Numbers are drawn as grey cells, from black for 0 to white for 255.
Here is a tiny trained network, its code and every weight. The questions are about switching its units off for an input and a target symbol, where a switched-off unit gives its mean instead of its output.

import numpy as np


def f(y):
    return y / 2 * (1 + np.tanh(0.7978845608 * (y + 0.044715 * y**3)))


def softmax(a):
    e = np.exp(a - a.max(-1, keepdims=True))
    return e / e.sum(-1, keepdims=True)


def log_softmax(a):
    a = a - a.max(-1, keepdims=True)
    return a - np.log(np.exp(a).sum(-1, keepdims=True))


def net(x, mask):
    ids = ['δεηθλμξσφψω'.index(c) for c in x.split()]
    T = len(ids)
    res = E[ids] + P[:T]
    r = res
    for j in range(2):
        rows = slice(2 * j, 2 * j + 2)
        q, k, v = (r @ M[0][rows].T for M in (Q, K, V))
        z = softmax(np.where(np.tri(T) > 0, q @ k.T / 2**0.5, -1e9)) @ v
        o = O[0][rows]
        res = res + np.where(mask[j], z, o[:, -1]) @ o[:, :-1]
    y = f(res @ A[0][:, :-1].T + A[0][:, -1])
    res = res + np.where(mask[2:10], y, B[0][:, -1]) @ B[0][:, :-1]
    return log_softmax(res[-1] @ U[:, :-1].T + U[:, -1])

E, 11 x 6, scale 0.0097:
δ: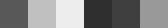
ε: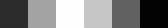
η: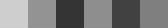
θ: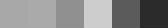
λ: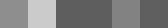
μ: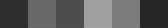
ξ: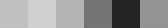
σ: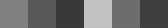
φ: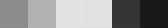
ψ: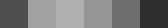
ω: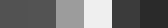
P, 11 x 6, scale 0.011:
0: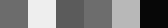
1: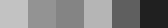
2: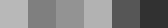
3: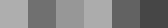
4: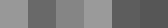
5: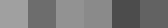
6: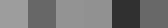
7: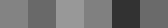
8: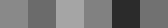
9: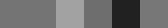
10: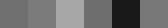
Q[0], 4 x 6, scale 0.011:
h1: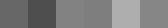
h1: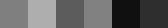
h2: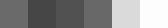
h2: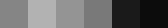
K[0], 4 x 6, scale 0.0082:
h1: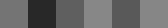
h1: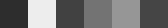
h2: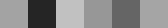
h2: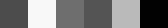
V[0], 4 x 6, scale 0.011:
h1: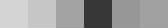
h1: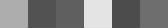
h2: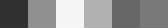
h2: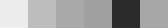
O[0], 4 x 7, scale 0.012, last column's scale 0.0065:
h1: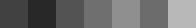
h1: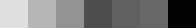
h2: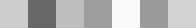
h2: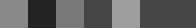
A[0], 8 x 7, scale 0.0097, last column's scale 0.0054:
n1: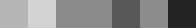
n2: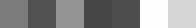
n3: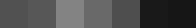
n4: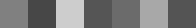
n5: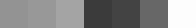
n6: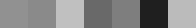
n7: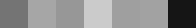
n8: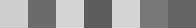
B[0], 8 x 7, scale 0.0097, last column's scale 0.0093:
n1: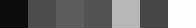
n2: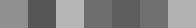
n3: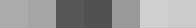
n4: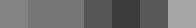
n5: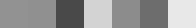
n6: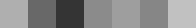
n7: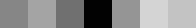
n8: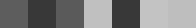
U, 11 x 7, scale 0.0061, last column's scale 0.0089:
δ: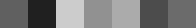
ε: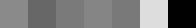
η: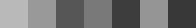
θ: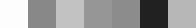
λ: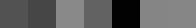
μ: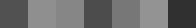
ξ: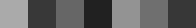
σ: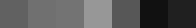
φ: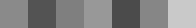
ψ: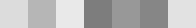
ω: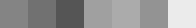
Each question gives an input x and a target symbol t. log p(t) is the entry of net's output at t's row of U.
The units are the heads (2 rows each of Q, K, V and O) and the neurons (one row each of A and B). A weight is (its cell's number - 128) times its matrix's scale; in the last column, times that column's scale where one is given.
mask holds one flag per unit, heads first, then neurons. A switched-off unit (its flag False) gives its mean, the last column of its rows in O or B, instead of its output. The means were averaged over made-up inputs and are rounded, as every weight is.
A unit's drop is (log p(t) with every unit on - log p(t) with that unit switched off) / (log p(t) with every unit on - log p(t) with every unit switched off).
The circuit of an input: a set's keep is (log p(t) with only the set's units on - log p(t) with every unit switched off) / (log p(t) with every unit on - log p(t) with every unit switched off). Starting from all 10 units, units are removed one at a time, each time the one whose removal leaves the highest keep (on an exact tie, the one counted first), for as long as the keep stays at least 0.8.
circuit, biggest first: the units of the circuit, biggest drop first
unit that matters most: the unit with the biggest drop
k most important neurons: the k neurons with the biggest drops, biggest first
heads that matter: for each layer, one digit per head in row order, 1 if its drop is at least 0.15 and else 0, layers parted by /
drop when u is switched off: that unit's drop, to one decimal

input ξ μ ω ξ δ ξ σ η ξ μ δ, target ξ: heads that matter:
11
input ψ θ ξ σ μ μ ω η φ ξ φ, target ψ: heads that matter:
01
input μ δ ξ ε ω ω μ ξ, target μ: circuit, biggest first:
(h2; n1; n7; h1)
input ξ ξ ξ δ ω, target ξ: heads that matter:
11
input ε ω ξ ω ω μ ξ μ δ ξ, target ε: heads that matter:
01
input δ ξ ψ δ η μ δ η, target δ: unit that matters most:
h1
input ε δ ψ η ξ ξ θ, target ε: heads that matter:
01
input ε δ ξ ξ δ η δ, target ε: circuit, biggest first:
(h2; n8; n7)
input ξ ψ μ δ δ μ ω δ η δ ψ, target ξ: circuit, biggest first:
(h2; n3)
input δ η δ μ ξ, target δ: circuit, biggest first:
(h1; h2; n3)
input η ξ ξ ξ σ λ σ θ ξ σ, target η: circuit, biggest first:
(h2; n3; h1; n1)
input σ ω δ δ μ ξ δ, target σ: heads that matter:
11
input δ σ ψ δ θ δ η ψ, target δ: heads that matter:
11
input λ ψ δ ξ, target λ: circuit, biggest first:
(h2)
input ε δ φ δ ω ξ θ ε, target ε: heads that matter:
01
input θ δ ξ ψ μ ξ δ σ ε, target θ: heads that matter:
10
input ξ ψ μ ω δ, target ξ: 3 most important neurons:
(n3; n6; n4)
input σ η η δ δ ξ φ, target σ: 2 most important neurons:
(n1; n3)
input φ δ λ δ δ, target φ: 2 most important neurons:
(n8; n1)
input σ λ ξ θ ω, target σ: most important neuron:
(n1)
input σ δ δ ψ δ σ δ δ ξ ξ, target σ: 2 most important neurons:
(n1; n5)
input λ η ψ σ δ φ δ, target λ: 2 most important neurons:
(n2; n6)
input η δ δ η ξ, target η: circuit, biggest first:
(h2; n3; n1; h1)
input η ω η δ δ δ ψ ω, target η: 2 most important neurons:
(n3; n1)
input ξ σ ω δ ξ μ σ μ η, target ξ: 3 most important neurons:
(n3; n8; n5)
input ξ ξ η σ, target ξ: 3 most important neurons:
(n3; n5; n8)
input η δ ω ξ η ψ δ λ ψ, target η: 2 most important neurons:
(n3; n1)
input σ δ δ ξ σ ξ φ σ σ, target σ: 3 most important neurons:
(n1; n3; n7)
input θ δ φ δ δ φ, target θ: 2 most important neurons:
(n1; n7)
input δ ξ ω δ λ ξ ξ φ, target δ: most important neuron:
(n5)
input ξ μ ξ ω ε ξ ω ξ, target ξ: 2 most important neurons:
(n3; n8)
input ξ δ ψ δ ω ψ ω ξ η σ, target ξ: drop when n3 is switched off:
0.3
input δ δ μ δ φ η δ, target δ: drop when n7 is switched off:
0.1
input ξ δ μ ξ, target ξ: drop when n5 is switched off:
0.1
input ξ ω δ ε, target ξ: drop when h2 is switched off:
0.7
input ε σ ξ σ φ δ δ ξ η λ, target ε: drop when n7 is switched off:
0.3
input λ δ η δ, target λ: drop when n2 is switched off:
0.1
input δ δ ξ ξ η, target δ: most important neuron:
(n3)
